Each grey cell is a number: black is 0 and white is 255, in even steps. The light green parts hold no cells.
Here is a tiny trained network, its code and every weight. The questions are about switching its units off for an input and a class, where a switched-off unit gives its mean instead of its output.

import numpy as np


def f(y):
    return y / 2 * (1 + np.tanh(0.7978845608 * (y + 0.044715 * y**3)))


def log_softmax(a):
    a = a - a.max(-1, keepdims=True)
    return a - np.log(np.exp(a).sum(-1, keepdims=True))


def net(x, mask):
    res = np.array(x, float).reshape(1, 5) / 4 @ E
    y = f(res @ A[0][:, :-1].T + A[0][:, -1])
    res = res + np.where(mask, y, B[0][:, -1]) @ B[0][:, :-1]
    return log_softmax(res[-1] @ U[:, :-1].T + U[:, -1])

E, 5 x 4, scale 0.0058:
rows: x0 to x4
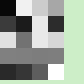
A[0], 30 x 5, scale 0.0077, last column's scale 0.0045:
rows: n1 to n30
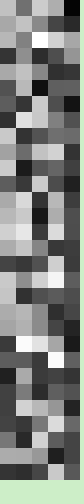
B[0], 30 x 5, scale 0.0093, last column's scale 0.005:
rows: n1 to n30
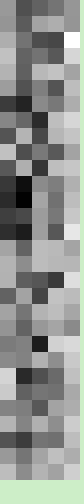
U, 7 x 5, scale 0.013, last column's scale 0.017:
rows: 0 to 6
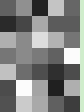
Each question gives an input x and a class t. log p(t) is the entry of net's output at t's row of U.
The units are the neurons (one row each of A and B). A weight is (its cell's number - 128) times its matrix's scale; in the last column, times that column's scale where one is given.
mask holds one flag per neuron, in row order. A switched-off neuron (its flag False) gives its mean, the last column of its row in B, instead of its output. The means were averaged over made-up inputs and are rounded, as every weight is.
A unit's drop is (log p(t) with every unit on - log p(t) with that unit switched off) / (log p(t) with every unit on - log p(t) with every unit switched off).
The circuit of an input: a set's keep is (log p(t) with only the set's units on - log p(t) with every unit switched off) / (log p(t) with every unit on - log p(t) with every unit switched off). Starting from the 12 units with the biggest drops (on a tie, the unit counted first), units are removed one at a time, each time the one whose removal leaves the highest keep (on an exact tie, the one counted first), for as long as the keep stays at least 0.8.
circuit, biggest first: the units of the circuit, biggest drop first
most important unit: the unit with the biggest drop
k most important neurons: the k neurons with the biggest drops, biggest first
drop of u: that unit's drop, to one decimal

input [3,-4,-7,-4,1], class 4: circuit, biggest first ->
n24; n4
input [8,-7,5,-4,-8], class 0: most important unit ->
n22
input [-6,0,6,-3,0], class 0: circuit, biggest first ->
n11; n9
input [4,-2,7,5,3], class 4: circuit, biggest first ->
n18; n3
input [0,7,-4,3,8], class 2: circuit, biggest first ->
n30; n17
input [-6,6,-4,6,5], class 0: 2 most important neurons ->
n11; n19
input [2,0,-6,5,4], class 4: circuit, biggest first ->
n24; n4; n25
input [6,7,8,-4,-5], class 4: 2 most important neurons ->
n3; n18
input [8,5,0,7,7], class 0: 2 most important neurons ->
n22; n8
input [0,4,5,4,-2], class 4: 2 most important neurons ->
n3; n15
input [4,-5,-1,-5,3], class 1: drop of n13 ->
0.3
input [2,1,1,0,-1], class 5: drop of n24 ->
0.1
